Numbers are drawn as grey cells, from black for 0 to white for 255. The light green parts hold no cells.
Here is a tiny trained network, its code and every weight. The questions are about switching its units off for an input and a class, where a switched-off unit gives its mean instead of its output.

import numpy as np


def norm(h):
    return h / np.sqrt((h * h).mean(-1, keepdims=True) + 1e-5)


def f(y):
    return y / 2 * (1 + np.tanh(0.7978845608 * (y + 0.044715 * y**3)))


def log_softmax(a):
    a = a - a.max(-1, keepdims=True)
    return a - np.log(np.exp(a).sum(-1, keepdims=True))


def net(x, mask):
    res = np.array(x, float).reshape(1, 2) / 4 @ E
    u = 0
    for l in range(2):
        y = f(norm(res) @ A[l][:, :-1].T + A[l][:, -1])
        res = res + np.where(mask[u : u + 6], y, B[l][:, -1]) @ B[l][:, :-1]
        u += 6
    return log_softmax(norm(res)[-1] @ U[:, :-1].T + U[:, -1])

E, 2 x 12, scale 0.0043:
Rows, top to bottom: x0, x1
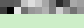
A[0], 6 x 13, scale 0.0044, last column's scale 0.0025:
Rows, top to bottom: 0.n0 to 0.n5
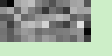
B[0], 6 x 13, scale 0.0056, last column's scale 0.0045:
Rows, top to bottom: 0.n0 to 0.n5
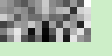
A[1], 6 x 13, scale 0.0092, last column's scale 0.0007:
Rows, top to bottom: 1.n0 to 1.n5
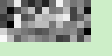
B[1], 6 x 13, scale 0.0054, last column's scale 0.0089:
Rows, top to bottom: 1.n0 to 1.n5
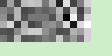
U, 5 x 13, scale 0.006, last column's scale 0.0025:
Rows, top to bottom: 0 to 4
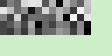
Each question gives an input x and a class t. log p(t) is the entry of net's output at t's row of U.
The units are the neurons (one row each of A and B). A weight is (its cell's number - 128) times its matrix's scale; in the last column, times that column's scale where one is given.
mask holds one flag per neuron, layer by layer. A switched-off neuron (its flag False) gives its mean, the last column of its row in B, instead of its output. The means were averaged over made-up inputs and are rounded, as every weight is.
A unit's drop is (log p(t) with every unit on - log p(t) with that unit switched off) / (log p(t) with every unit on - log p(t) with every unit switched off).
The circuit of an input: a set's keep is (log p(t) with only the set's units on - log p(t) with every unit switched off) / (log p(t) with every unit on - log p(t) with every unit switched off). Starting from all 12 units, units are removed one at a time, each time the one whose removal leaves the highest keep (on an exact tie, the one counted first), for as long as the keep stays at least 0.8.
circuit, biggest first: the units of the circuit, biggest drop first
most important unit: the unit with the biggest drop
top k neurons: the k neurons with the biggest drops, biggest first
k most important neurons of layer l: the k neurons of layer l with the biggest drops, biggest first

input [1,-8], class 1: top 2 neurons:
(0.n1 1.n2)
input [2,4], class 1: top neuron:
(1.n3)
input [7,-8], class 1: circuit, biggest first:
(0.n1 1.n5)
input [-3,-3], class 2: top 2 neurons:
(1.n3 0.n5)
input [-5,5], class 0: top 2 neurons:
(1.n0 0.n1)
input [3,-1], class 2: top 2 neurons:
(1.n2 0.n3)
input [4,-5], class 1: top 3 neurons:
(0.n1 1.n2 1.n4)
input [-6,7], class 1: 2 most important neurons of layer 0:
(0.n3 0.n2)
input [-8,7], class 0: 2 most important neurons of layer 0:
(0.n1 0.n2)
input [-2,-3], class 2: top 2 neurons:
(1.n3 0.n2)
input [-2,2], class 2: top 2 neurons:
(1.n3 0.n1)
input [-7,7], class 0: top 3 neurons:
(1.n0 0.n1 0.n2)
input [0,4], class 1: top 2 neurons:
(1.n2 1.n3)
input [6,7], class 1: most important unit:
1.n3
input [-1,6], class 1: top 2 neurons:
(1.n3 0.n2)
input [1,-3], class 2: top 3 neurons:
(0.n2 1.n3 1.n1)
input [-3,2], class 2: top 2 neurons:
(0.n5 1.n3)
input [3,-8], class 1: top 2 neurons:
(0.n1 1.n2)
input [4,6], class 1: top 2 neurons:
(1.n3 1.n0)
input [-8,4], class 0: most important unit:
1.n0
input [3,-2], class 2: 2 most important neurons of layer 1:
(1.n2 1.n0)
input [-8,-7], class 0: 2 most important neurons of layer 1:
(1.n4 1.n3)
